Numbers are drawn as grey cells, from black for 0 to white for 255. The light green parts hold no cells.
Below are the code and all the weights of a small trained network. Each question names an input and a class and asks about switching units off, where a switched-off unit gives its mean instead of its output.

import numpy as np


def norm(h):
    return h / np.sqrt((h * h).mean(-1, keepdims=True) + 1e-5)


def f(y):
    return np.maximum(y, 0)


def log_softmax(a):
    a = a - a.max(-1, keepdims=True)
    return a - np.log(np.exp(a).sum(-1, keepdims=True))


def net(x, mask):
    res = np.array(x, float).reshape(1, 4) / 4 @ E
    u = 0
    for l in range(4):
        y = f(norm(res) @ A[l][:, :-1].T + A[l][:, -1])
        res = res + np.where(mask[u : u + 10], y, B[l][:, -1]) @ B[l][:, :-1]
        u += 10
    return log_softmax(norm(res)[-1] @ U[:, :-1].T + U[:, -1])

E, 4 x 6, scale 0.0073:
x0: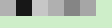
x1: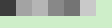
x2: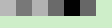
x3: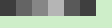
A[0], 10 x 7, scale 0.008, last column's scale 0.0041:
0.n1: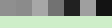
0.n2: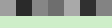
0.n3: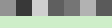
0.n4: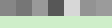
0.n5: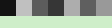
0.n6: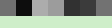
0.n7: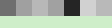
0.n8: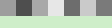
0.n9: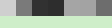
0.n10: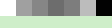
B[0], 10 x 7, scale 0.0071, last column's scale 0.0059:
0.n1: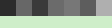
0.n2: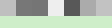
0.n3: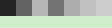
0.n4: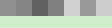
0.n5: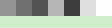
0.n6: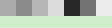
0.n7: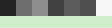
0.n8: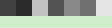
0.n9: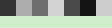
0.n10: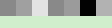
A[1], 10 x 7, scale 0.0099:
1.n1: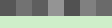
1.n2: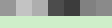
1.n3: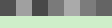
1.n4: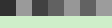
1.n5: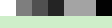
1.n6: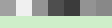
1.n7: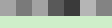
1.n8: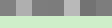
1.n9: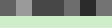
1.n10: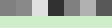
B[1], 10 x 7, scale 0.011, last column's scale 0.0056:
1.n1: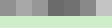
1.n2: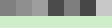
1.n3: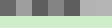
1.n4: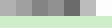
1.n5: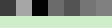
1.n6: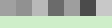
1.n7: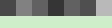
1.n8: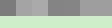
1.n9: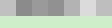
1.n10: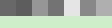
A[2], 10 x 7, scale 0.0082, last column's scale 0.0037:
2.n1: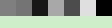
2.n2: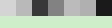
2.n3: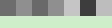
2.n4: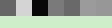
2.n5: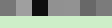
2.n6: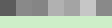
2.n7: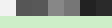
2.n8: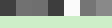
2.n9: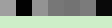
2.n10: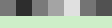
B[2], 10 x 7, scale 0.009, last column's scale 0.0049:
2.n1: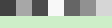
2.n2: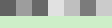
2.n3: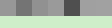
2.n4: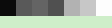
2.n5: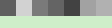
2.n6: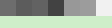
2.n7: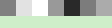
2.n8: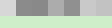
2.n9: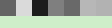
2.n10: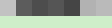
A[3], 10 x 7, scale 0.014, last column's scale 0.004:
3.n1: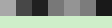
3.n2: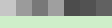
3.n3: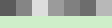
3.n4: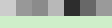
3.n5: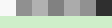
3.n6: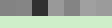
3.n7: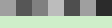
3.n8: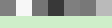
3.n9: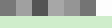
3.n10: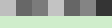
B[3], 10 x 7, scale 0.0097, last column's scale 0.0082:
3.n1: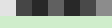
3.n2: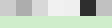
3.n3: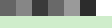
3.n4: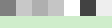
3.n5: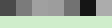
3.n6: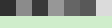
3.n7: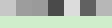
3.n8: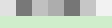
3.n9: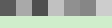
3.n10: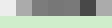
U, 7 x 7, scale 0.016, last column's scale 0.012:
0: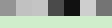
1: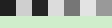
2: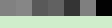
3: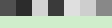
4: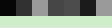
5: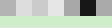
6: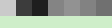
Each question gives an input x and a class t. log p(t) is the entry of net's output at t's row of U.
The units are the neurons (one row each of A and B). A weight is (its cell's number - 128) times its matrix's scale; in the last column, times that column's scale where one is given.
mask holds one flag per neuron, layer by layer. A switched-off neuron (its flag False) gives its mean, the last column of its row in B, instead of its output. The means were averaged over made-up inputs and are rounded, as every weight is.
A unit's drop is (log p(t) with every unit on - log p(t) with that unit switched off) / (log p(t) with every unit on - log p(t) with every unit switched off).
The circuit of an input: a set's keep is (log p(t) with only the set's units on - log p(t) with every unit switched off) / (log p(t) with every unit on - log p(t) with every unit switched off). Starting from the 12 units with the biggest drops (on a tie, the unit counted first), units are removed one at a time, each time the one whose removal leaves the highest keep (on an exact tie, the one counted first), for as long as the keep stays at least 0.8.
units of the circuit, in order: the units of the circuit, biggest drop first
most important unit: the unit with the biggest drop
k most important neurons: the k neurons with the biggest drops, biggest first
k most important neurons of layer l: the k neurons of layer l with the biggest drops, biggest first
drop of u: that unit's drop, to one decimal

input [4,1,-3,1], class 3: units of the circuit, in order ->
[0.n8, 0.n3, 0.n9]
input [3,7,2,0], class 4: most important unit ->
0.n7
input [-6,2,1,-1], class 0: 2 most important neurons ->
[0.n5, 1.n6]
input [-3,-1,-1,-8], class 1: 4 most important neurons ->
[0.n6, 0.n4, 1.n3, 2.n2]
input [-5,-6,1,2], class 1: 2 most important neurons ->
[0.n6, 0.n10]
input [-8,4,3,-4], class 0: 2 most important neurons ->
[0.n5, 0.n6]
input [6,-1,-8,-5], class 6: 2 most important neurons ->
[2.n10, 3.n1]
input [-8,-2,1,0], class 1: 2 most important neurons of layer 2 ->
[2.n4, 2.n2]
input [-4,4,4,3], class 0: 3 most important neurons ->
[0.n1, 0.n10, 0.n7]
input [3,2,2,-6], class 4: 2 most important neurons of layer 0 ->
[0.n10, 0.n9]
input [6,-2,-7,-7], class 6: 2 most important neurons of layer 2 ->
[2.n10, 2.n6]
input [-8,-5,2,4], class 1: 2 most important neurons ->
[0.n6, 0.n10]
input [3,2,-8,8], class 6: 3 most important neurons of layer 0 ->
[0.n9, 0.n7, 0.n1]
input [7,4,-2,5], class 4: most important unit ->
0.n6
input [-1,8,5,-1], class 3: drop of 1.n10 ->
0.2
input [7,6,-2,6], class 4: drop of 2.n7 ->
0.0
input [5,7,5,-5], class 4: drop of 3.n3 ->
0.1
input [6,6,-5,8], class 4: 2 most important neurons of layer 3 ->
[3.n8, 3.n3]
